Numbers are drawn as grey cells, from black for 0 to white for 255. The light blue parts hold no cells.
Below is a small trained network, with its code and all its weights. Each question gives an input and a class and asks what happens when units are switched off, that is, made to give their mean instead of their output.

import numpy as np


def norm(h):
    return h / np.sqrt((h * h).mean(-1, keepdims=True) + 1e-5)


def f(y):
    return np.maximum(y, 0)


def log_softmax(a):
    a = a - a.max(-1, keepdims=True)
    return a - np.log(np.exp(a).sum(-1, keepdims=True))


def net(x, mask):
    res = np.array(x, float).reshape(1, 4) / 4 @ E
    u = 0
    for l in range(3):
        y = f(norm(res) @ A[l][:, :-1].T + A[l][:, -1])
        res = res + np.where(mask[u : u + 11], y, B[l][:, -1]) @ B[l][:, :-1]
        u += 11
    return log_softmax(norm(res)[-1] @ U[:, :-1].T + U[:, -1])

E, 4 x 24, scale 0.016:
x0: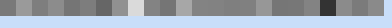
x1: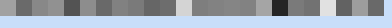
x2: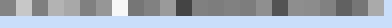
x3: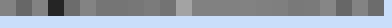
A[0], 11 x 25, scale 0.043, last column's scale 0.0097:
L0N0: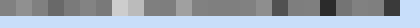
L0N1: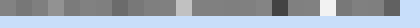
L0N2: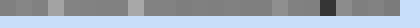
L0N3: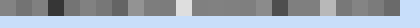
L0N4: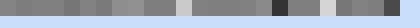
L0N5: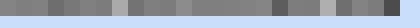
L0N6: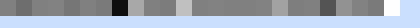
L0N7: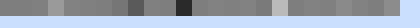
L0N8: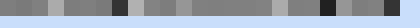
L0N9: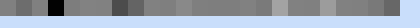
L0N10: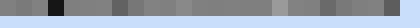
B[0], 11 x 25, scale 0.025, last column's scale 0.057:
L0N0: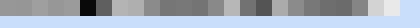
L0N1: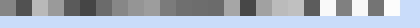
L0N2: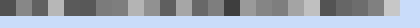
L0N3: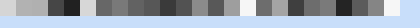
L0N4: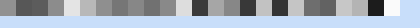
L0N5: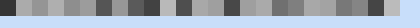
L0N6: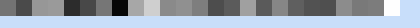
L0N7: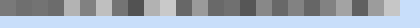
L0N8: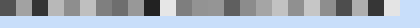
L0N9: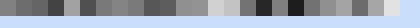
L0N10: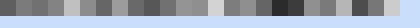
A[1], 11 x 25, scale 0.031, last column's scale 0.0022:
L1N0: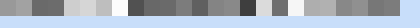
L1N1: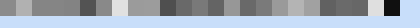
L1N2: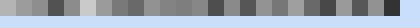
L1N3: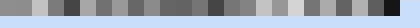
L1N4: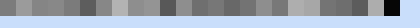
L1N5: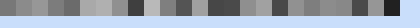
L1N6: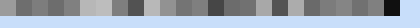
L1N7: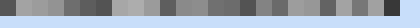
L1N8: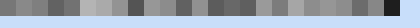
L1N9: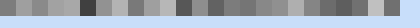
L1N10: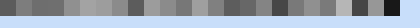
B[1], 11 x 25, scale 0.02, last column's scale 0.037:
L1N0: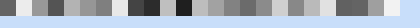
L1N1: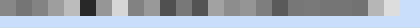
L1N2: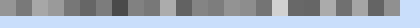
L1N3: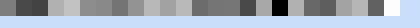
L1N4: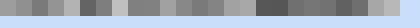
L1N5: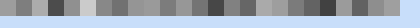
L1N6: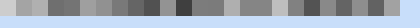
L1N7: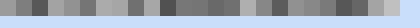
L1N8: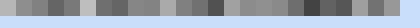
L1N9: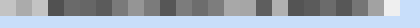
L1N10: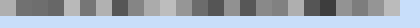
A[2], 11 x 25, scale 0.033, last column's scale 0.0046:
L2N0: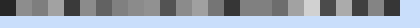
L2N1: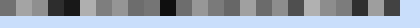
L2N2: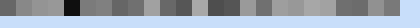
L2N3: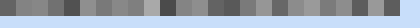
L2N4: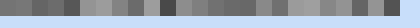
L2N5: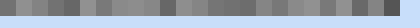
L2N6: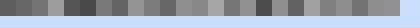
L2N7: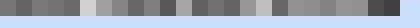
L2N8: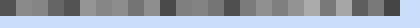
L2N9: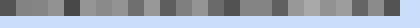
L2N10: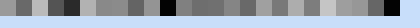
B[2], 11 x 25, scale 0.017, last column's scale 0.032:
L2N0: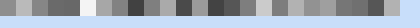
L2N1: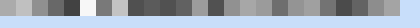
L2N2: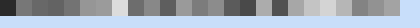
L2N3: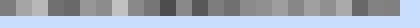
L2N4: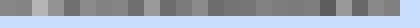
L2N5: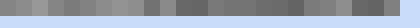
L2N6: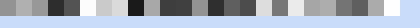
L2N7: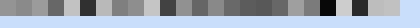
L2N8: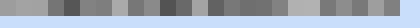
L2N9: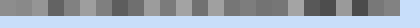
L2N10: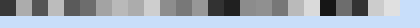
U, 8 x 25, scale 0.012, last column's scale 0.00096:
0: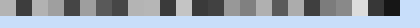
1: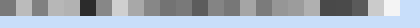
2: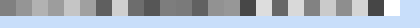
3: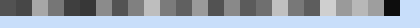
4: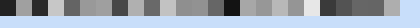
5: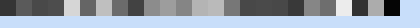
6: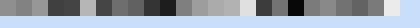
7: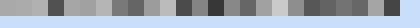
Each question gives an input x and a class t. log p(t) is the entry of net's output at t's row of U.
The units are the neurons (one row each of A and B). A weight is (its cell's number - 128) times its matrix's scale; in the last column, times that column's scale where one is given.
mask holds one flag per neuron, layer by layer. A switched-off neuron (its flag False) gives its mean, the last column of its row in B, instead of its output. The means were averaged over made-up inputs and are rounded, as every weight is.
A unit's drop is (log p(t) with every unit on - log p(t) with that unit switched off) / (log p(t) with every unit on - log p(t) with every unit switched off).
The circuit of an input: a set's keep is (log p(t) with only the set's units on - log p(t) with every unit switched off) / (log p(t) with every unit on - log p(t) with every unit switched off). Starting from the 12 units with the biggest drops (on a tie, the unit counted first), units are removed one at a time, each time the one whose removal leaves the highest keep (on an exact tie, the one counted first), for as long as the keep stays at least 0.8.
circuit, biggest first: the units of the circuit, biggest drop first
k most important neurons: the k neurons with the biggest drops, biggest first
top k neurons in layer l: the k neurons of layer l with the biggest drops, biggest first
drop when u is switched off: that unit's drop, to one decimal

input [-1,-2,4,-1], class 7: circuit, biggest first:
L0N7
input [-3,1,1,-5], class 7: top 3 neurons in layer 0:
L0N7, L0N4, L0N8
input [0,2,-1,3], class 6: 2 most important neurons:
L0N9, L0N3
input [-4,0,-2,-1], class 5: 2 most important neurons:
L0N9, L0N3
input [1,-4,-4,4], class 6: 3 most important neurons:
L0N9, L0N4, L1N3
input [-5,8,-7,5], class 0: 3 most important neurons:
L0N1, L0N4, L1N0
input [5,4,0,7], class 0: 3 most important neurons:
L0N4, L0N1, L1N0
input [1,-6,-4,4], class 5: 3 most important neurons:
L0N9, L0N10, L0N3
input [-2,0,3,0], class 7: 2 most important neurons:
L0N1, L0N4
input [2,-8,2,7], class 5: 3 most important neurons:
L0N10, L0N3, L0N1
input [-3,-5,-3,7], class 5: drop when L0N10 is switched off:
0.1
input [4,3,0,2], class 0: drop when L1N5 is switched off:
0.0
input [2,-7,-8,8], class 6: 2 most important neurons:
L0N9, L0N4
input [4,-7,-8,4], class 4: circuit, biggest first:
L0N8
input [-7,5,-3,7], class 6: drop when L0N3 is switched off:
0.3
